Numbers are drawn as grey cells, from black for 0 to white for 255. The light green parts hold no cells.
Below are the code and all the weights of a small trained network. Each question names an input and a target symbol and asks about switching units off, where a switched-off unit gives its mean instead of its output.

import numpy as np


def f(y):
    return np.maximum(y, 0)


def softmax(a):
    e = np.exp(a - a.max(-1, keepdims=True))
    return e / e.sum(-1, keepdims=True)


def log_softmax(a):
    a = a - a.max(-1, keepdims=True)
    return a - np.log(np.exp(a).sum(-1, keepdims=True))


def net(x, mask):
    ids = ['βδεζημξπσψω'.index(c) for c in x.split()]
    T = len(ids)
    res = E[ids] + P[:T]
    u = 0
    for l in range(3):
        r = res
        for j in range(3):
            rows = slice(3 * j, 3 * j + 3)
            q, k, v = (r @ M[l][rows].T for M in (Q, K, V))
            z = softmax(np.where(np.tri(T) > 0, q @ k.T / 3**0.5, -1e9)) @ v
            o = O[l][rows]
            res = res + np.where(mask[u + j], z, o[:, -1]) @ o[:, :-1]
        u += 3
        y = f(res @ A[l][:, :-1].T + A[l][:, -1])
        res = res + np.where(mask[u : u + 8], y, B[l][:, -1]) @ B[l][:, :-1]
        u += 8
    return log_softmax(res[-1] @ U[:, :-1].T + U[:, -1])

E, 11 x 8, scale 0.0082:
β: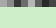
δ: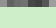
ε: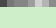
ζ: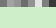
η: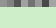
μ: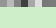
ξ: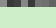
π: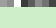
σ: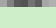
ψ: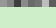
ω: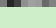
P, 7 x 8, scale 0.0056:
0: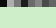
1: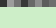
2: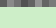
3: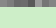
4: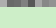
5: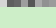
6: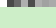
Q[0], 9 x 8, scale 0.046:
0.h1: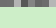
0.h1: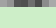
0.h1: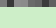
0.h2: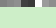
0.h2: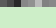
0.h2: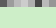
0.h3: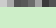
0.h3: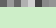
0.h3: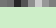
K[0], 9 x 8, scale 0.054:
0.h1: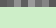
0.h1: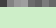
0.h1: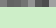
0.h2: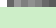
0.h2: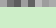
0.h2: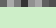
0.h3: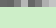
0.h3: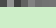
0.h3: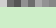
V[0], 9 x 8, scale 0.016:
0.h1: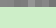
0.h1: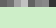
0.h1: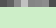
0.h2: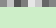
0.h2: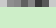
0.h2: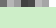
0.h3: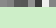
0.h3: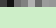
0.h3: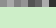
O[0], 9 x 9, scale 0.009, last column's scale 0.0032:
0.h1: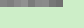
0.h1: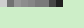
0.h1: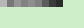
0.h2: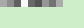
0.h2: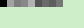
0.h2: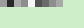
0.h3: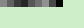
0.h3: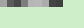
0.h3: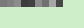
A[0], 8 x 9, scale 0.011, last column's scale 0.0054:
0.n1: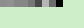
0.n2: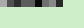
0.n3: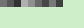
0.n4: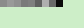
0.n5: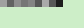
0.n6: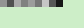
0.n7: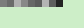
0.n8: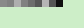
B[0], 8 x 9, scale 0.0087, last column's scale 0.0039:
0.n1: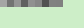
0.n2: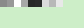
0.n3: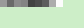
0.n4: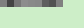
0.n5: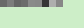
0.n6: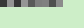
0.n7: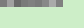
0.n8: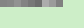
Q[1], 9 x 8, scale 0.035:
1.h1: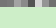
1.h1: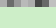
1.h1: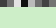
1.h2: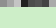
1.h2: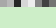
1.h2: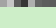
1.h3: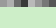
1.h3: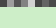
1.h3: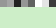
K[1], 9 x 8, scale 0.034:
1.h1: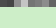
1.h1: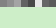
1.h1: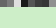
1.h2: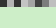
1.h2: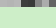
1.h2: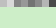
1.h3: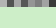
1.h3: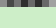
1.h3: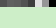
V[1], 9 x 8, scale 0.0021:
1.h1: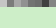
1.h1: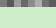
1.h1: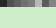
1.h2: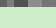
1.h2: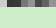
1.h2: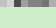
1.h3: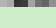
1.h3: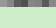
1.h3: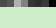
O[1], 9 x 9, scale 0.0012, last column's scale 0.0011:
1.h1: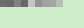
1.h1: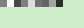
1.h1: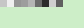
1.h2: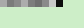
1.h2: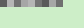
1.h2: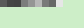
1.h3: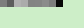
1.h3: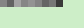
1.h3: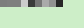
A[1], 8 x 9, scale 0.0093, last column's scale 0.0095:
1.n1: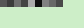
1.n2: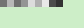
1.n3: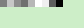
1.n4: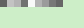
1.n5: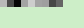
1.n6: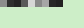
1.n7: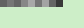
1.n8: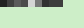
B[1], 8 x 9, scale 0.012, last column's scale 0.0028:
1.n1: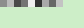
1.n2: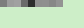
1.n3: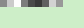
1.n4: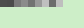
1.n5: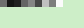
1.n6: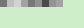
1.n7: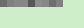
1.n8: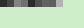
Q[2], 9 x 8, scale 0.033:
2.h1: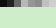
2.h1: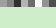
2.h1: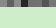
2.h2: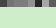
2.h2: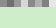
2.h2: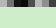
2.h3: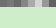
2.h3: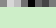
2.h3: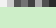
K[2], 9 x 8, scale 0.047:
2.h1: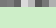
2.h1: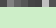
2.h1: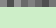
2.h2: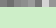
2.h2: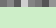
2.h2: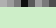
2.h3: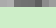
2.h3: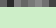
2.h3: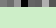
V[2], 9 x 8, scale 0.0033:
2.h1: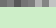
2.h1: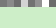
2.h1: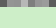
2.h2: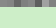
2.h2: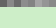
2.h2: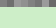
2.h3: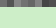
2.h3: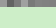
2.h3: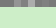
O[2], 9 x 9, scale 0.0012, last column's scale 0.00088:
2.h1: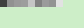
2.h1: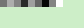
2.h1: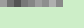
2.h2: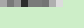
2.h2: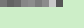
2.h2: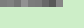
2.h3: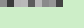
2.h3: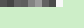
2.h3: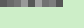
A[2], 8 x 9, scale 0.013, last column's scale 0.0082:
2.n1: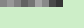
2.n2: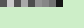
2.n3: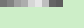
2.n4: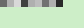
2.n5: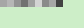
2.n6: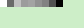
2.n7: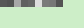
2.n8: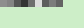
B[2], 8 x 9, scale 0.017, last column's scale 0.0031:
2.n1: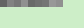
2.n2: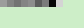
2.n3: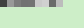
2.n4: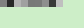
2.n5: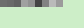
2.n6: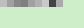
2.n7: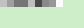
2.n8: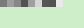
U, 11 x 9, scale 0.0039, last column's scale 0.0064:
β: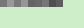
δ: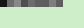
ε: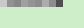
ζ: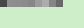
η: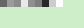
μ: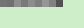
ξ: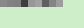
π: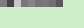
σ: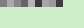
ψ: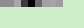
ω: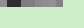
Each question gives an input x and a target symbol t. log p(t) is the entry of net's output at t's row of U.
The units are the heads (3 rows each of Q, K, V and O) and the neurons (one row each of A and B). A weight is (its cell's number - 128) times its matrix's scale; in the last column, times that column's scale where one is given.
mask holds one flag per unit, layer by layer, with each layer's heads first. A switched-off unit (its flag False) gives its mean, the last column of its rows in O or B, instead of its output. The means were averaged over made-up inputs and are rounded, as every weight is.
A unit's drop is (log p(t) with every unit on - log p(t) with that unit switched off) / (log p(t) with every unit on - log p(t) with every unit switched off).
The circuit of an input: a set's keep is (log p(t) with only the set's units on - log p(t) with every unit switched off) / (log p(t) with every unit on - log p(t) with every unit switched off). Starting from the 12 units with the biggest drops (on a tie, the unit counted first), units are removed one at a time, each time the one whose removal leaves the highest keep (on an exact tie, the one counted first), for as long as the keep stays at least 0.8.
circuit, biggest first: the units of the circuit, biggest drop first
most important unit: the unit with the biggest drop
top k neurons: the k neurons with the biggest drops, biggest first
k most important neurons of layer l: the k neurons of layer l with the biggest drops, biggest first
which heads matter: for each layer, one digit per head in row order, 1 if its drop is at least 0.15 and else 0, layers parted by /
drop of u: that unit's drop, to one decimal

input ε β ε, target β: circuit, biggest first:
[0.h2; 2.n2]
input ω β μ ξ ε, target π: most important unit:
2.n4
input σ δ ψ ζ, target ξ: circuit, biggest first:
[0.h3; 2.n8; 0.n2; 0.h2]
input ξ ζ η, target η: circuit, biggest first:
[0.h3; 0.h2; 1.n5; 2.n2]
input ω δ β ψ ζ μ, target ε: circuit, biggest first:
[0.h2; 2.n6]
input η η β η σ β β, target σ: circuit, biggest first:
[0.h2; 1.n1; 0.h3]
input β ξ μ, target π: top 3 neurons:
[2.n4; 1.n3; 0.n3]
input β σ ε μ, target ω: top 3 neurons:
[1.n5; 0.n2; 0.n6]
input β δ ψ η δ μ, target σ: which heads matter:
010 / 000 / 000
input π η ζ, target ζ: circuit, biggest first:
[2.n3; 0.h3; 1.n4; 0.n3]
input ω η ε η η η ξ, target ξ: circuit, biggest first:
[0.h2; 2.n8; 0.h3; 0.n2]
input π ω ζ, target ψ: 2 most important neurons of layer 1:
[1.n5; 1.n3]
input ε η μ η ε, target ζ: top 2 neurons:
[2.n3; 1.n4]
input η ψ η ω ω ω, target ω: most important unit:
0.h3
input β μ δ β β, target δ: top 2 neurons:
[1.n8; 1.n1]
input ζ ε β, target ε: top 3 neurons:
[0.n2; 2.n6; 0.n3]
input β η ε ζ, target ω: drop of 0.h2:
0.8
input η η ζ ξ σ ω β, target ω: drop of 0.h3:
1.1
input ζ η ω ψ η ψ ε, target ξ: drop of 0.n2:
0.2
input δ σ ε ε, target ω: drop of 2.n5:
0.0
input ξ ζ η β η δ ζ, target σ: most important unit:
2.n7
